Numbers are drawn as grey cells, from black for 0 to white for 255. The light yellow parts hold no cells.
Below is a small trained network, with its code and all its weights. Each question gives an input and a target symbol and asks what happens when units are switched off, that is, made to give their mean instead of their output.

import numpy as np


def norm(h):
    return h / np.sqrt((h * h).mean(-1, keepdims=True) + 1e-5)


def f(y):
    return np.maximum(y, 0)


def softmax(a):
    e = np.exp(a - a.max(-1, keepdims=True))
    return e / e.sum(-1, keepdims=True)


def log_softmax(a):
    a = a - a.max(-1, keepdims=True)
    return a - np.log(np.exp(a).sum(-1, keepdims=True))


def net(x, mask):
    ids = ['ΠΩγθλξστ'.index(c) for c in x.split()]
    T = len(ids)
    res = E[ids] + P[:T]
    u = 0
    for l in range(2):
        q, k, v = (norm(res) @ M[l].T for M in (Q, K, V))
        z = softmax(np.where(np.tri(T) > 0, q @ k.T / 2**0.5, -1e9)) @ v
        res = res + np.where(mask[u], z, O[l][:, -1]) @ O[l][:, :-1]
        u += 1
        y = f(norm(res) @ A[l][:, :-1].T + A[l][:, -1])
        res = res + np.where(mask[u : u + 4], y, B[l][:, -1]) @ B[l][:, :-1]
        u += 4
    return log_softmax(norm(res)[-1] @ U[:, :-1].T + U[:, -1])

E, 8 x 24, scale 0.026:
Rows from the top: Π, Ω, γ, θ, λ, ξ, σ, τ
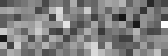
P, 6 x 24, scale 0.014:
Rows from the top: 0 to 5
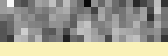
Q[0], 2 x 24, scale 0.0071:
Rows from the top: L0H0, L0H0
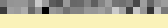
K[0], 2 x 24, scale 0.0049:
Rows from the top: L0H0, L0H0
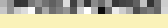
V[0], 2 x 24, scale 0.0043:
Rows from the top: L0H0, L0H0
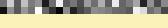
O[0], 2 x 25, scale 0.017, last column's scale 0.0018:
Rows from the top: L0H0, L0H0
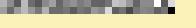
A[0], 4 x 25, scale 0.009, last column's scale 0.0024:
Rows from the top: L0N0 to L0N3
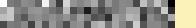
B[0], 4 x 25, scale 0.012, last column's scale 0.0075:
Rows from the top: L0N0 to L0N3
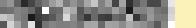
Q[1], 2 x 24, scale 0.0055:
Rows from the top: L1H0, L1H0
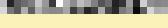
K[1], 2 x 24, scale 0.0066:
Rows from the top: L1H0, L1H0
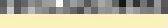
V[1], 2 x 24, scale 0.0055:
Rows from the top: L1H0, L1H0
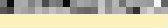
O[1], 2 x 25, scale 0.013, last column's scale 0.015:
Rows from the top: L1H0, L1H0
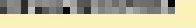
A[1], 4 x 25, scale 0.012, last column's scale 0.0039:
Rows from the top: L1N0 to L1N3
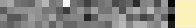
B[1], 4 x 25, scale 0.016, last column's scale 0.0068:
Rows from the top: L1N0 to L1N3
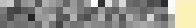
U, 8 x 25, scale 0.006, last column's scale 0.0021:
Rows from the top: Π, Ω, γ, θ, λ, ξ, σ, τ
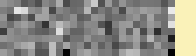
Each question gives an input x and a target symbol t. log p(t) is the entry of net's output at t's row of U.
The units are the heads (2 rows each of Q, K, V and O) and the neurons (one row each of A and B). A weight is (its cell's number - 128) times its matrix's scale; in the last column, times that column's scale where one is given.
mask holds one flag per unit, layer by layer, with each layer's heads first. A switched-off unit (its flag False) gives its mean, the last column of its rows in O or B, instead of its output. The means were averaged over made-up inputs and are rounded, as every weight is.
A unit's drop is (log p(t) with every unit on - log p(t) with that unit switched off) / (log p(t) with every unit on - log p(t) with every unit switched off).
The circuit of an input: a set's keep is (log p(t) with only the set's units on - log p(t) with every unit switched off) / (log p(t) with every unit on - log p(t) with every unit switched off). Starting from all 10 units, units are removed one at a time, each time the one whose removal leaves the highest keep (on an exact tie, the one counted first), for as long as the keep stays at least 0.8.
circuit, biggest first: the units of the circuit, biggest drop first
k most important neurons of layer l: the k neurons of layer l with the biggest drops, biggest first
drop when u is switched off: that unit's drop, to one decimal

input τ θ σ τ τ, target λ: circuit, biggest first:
[L0H0]
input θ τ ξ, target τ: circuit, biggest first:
[L1H0 L0N3]
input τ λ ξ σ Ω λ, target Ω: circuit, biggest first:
[L0N0 L1N0]
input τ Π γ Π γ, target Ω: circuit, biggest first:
[L1N0 L0N0]
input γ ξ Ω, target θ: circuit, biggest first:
[L0H0 L0N2]
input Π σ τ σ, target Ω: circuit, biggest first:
[L0H0 L0N0 L1N0]
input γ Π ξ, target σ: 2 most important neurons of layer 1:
[L1N0 L1N1]
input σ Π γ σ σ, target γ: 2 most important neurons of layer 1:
[L1N1 L1N0]
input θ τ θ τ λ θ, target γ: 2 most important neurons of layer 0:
[L0N2 L0N3]
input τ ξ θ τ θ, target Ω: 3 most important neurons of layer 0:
[L0N2 L0N3 L0N0]
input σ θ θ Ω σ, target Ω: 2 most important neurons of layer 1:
[L1N0 L1N2]
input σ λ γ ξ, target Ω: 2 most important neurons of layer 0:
[L0N3 L0N0]
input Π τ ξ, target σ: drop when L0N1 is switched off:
0.1
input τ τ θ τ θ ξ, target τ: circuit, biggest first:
[L1H0]
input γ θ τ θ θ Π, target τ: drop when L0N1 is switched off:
0.1
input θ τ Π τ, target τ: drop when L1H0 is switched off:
0.4
